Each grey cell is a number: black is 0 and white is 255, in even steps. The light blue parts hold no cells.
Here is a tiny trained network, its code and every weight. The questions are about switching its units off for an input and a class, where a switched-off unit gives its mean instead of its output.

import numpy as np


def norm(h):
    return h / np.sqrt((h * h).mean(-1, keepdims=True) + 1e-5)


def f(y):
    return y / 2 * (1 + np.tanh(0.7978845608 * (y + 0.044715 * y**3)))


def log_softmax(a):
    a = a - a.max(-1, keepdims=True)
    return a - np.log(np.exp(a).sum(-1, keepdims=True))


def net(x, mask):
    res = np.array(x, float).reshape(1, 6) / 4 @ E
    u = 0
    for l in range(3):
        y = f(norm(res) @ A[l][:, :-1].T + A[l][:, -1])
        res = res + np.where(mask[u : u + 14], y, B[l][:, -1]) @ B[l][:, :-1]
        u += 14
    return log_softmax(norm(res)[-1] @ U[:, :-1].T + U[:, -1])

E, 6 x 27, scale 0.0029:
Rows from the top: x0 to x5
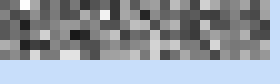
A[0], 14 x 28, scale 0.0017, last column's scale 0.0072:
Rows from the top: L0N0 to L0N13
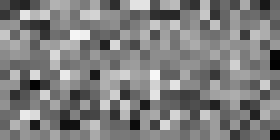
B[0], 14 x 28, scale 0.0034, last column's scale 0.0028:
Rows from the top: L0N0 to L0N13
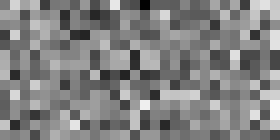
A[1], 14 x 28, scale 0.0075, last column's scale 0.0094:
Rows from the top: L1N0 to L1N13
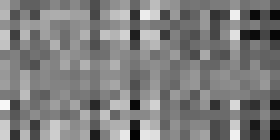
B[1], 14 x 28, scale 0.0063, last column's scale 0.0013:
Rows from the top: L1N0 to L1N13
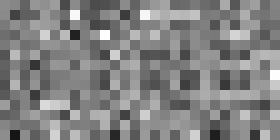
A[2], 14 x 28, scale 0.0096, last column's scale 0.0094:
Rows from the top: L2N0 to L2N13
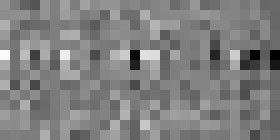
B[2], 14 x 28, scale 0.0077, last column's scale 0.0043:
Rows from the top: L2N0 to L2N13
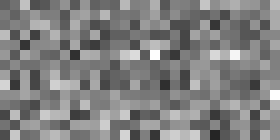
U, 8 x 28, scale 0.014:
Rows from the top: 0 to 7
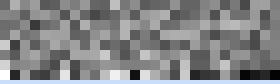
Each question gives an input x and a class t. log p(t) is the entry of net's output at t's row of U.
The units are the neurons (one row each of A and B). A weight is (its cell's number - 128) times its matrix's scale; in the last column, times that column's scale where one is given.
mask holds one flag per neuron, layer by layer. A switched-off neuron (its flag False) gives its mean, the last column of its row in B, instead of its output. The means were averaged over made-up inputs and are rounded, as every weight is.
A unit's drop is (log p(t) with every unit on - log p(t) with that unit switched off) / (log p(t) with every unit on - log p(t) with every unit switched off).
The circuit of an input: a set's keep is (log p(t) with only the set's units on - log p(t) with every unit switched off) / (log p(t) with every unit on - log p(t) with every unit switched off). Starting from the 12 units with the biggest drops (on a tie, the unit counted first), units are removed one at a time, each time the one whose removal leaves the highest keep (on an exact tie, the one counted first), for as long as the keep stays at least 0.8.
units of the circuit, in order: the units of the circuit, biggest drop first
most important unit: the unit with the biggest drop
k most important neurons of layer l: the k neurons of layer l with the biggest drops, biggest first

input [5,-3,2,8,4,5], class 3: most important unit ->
L2N13
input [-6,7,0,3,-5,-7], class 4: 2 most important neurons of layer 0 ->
L0N11, L0N12
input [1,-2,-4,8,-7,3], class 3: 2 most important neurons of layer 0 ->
L0N9, L0N8
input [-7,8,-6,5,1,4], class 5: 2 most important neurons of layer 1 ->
L1N11, L1N8
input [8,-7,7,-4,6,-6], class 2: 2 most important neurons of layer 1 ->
L1N9, L1N7
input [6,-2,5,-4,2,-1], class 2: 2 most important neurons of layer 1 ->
L1N9, L1N7
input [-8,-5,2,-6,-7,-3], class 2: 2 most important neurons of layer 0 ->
L0N8, L0N2
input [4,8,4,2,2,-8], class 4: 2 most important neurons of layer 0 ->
L0N12, L0N4
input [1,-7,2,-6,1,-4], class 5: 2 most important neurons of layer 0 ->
L0N9, L0N4
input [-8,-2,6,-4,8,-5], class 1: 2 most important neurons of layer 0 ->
L0N11, L0N8
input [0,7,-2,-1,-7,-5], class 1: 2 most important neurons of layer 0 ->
L0N1, L0N4
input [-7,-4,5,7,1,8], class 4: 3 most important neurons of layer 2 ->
L2N3, L2N7, L2N10
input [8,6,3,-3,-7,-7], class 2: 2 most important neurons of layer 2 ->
L2N10, L2N2
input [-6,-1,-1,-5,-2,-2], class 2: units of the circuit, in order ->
L2N0
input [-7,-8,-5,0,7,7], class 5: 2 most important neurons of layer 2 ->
L2N1, L2N12
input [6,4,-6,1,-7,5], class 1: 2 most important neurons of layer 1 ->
L1N2, L1N5
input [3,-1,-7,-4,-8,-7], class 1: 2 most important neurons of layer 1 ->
L1N2, L1N5
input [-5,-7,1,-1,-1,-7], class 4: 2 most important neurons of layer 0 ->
L0N10, L0N12
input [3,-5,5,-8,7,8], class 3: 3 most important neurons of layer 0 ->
L0N12, L0N1, L0N3
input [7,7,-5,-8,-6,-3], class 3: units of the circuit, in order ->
L2N11
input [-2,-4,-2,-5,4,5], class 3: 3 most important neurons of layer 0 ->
L0N12, L0N3, L0N10
